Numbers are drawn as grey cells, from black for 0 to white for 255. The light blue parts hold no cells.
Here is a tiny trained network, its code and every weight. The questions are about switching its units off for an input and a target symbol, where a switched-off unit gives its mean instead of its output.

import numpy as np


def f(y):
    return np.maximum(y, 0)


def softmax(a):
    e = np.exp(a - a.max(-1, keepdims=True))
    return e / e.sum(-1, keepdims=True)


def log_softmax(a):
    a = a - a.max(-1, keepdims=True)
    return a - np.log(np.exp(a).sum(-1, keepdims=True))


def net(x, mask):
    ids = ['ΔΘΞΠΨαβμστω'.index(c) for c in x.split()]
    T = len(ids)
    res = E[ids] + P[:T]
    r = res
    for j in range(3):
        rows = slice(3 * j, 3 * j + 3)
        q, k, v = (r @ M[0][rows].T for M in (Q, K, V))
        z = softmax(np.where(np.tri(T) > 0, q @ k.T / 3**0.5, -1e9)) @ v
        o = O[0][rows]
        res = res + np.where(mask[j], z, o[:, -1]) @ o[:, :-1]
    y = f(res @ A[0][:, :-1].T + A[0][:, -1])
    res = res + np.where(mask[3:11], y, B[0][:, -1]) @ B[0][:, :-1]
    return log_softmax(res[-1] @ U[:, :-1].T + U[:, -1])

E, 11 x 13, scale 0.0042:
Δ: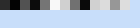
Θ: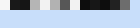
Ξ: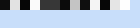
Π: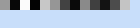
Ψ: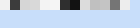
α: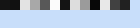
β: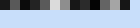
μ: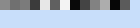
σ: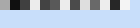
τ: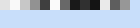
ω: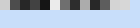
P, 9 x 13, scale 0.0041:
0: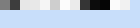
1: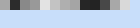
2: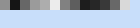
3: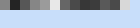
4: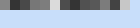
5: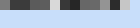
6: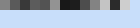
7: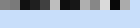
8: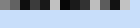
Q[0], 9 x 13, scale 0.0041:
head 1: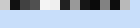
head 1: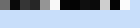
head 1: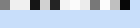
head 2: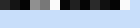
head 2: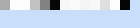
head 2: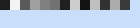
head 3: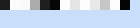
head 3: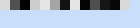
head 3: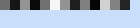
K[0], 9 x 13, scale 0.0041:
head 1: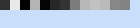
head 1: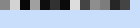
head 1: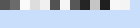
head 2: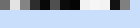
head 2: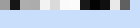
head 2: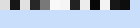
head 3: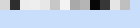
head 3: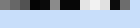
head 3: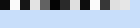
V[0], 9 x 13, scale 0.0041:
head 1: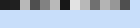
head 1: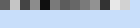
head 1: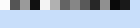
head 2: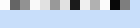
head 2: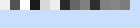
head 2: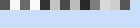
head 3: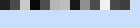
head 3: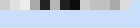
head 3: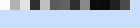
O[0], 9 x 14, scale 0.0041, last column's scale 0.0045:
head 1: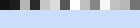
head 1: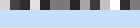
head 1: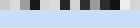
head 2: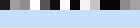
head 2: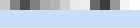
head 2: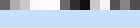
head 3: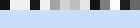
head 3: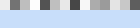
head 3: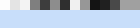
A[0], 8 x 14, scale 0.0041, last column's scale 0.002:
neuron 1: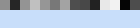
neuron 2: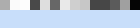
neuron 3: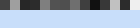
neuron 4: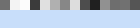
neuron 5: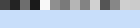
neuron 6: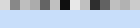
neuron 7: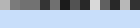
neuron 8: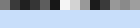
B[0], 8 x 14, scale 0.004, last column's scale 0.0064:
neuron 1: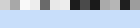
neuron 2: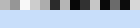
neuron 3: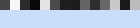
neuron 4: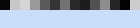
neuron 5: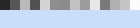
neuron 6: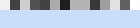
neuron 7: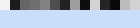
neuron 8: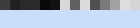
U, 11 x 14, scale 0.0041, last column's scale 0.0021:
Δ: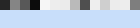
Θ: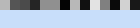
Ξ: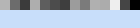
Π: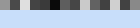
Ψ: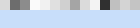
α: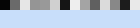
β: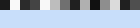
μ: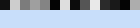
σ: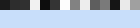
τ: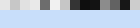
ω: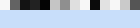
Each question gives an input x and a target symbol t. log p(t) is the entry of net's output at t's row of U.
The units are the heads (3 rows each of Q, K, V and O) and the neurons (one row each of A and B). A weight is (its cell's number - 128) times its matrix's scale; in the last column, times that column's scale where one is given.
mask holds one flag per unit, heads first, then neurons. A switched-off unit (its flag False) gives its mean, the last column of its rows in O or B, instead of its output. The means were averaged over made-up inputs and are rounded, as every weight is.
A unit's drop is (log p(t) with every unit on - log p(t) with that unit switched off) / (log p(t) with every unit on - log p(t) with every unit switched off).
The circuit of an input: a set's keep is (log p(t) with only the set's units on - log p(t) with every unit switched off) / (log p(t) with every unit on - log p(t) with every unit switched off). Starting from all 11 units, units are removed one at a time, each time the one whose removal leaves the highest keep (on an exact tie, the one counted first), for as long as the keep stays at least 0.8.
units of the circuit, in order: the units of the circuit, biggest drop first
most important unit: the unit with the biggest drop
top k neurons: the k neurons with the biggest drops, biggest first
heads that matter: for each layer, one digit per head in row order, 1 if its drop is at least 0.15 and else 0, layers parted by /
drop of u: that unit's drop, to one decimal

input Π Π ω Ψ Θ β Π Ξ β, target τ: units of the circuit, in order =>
head 1; head 2; neuron 1
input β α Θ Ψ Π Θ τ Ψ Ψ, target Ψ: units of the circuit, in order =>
head 3; head 2; neuron 4
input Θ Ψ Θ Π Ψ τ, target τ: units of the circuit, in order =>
head 3; neuron 5; neuron 8
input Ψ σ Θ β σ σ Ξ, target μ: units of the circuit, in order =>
head 2
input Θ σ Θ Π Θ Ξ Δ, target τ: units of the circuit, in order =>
head 1; head 2; neuron 1
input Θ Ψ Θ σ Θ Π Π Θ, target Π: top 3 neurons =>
neuron 2; neuron 6; neuron 8
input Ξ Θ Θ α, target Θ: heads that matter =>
001
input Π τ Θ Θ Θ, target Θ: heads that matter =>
101
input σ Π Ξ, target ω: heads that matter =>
110
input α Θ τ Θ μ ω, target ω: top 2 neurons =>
neuron 2; neuron 4
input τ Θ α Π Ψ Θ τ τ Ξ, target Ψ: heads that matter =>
011
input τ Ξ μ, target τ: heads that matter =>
110
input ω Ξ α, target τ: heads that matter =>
110
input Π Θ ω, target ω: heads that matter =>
010
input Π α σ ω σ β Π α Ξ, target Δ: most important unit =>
head 3
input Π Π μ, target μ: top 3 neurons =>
neuron 2; neuron 4; neuron 6
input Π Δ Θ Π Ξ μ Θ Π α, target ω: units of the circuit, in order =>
head 2; neuron 2; neuron 4
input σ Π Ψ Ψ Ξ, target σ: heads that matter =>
110
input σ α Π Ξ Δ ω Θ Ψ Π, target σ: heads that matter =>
010
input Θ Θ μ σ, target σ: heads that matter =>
010
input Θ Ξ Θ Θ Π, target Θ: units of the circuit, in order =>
head 3; neuron 7
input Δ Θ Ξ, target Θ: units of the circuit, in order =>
head 3; neuron 7
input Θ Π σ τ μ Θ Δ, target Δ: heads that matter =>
001
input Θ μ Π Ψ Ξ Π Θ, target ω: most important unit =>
head 1
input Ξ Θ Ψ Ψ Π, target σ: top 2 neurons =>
neuron 8; neuron 3
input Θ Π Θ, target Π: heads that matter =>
011
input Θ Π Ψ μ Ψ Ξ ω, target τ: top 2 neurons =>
neuron 1; neuron 8
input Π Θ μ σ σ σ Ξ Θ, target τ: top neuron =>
neuron 1
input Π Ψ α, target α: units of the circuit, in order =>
head 1; neuron 4; head 3
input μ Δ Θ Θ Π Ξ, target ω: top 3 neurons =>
neuron 2; neuron 4; neuron 6
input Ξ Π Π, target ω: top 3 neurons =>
neuron 2; neuron 4; neuron 8
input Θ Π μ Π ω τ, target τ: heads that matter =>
001
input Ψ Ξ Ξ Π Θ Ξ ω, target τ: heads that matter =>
110
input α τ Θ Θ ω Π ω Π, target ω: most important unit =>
head 2
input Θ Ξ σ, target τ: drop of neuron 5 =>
0.1
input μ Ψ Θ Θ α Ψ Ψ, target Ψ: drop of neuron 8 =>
0.1
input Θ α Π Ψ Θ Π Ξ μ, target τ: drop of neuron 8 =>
0.2
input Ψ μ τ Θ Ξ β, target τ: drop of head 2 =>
1.1
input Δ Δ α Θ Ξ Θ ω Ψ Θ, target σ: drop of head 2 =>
0.7
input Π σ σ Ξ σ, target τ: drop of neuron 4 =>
-0.1
